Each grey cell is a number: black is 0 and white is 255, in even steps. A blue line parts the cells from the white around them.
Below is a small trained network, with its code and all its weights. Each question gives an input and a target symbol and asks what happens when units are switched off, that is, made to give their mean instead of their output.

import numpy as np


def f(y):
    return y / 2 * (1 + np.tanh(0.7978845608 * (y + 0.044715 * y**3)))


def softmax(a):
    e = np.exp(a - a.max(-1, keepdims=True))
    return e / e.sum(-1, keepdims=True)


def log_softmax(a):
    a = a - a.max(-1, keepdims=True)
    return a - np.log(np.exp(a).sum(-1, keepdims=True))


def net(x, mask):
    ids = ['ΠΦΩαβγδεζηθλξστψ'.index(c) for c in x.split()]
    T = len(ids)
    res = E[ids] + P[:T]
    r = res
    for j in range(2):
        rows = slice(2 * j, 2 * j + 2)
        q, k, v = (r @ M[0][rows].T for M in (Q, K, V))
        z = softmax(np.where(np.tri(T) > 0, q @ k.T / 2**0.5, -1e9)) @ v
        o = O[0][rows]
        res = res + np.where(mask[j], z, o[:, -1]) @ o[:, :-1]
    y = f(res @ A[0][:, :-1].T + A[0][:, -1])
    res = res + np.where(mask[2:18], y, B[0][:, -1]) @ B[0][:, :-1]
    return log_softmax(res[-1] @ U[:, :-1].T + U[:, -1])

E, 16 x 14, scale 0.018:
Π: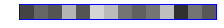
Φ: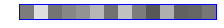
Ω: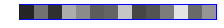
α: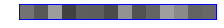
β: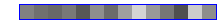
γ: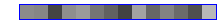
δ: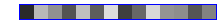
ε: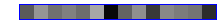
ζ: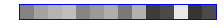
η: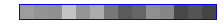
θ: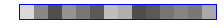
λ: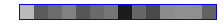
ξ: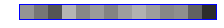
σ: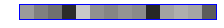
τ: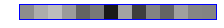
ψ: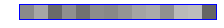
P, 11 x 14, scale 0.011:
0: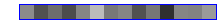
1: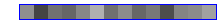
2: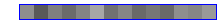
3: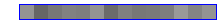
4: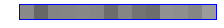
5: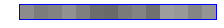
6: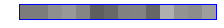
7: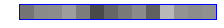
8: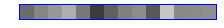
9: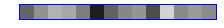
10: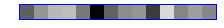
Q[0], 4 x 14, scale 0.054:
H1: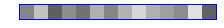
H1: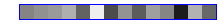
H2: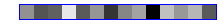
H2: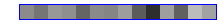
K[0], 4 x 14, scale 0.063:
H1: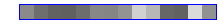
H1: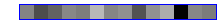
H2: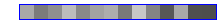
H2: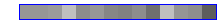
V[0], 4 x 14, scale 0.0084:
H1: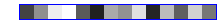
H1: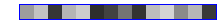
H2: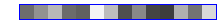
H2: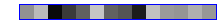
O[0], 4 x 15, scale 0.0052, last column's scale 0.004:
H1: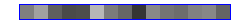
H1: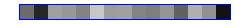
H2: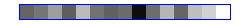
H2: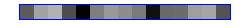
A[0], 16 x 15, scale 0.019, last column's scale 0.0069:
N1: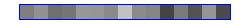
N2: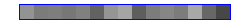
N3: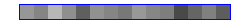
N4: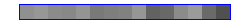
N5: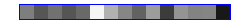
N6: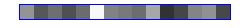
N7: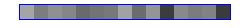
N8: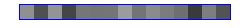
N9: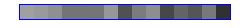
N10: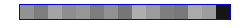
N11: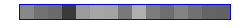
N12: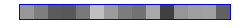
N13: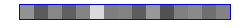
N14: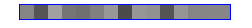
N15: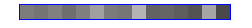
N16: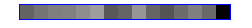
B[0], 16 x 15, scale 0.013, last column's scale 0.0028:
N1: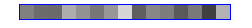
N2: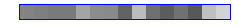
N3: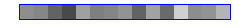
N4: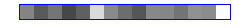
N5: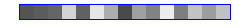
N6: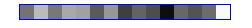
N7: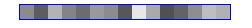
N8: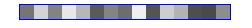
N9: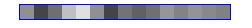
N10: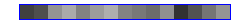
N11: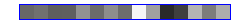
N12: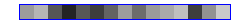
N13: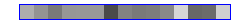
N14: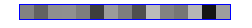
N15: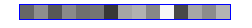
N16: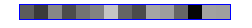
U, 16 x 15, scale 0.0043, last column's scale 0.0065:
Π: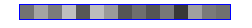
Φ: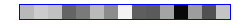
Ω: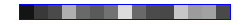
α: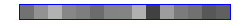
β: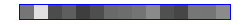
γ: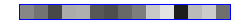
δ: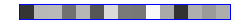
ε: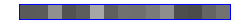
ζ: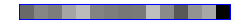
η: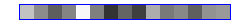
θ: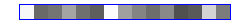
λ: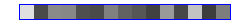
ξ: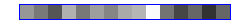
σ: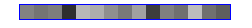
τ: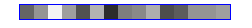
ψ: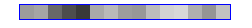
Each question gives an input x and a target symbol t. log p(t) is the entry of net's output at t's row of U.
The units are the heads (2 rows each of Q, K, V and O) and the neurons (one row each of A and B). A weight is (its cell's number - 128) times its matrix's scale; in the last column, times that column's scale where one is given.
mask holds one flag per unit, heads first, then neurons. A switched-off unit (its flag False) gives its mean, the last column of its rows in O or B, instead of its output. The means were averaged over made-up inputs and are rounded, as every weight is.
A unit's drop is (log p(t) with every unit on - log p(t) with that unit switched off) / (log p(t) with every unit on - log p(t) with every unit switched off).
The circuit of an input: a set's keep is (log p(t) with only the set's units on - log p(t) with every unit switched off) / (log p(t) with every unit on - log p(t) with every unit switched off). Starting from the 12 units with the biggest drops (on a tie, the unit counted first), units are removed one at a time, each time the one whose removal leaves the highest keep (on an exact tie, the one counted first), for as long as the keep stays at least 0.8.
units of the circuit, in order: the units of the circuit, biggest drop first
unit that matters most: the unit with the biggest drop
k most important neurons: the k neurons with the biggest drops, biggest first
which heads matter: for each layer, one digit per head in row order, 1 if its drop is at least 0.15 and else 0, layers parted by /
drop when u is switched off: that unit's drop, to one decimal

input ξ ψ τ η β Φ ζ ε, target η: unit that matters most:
H2
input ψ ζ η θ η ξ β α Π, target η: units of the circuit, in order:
[H2, H1, N13]
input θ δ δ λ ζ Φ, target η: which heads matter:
01
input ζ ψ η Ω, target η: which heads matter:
11
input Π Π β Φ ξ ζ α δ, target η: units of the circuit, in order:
[N9, H1]
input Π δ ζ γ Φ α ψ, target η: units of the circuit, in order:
[H2, H1, N13]
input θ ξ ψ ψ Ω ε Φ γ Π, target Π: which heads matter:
10
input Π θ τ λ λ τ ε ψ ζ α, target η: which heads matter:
01
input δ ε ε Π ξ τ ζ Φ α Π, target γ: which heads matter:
01
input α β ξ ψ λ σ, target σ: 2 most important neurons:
[N11, N4]
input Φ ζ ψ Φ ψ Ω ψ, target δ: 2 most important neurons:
[N10, N13]
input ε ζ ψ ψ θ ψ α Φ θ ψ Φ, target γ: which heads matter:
01
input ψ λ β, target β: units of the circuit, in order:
[N6, N12]
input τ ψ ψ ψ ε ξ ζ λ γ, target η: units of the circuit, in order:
[H2]
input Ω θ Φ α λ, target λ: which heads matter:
00
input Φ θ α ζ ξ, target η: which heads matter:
01
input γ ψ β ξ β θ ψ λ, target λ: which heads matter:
01
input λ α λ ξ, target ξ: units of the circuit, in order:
[H2, N11]
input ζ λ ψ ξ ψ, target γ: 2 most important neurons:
[N10, N6]
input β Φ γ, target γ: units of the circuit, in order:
[N15]
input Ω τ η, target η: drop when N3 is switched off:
0.2
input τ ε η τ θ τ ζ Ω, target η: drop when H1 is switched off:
0.1
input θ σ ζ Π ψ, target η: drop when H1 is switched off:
0.4
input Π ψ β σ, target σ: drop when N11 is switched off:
0.4
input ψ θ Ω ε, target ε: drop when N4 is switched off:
0.1
